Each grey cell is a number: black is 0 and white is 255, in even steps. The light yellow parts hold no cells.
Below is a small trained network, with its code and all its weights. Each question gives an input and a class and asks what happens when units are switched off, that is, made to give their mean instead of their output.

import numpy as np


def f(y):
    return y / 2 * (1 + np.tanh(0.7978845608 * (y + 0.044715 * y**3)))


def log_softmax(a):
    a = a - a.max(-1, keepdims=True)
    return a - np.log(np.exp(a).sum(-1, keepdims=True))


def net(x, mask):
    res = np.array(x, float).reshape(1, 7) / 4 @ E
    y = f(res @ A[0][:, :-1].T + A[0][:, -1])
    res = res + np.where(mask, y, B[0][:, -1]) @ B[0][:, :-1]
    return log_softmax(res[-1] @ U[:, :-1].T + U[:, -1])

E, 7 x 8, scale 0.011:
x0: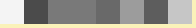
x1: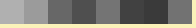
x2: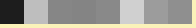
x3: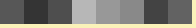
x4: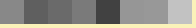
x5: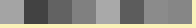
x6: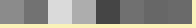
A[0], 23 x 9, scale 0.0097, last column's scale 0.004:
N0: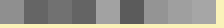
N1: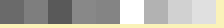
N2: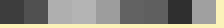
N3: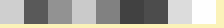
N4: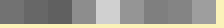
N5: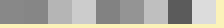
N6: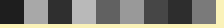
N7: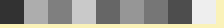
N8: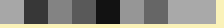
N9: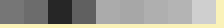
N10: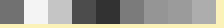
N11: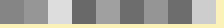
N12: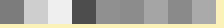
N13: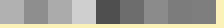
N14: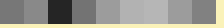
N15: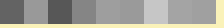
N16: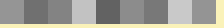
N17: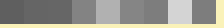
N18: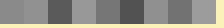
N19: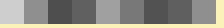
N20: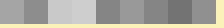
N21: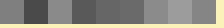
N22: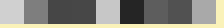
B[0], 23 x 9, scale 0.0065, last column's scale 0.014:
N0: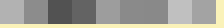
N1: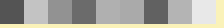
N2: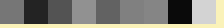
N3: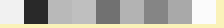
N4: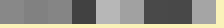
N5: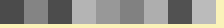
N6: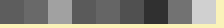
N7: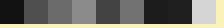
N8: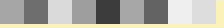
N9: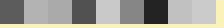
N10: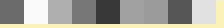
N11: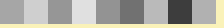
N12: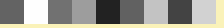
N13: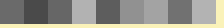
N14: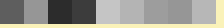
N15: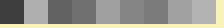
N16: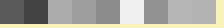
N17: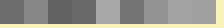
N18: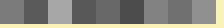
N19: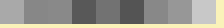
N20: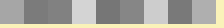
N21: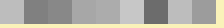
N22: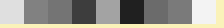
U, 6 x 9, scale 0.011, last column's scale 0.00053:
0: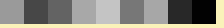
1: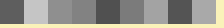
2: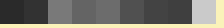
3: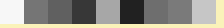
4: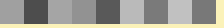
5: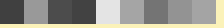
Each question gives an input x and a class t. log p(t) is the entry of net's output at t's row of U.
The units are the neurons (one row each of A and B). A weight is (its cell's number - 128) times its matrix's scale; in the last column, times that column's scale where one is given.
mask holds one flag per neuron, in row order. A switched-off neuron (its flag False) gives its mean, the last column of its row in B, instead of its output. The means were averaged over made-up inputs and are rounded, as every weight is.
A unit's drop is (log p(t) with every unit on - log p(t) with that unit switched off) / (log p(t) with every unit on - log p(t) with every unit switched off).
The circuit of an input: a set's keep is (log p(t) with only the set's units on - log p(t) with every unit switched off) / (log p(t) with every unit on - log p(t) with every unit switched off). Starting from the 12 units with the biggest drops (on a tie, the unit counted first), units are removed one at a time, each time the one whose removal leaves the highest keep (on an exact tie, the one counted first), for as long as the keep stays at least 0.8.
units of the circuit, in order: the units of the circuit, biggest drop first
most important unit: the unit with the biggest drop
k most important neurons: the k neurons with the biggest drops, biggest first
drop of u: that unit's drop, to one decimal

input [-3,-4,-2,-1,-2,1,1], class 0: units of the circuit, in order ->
N10, N8
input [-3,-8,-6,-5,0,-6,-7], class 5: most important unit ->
N14
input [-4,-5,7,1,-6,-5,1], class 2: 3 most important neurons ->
N7, N6, N2
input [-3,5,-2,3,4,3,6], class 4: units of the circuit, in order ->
N3, N8
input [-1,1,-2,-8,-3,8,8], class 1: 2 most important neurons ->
N12, N10
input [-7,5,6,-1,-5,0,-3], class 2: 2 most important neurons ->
N7, N6
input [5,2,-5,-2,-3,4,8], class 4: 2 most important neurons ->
N3, N8
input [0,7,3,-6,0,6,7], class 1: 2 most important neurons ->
N10, N12
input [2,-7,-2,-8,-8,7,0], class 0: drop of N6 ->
0.1
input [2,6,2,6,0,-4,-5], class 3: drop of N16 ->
0.2
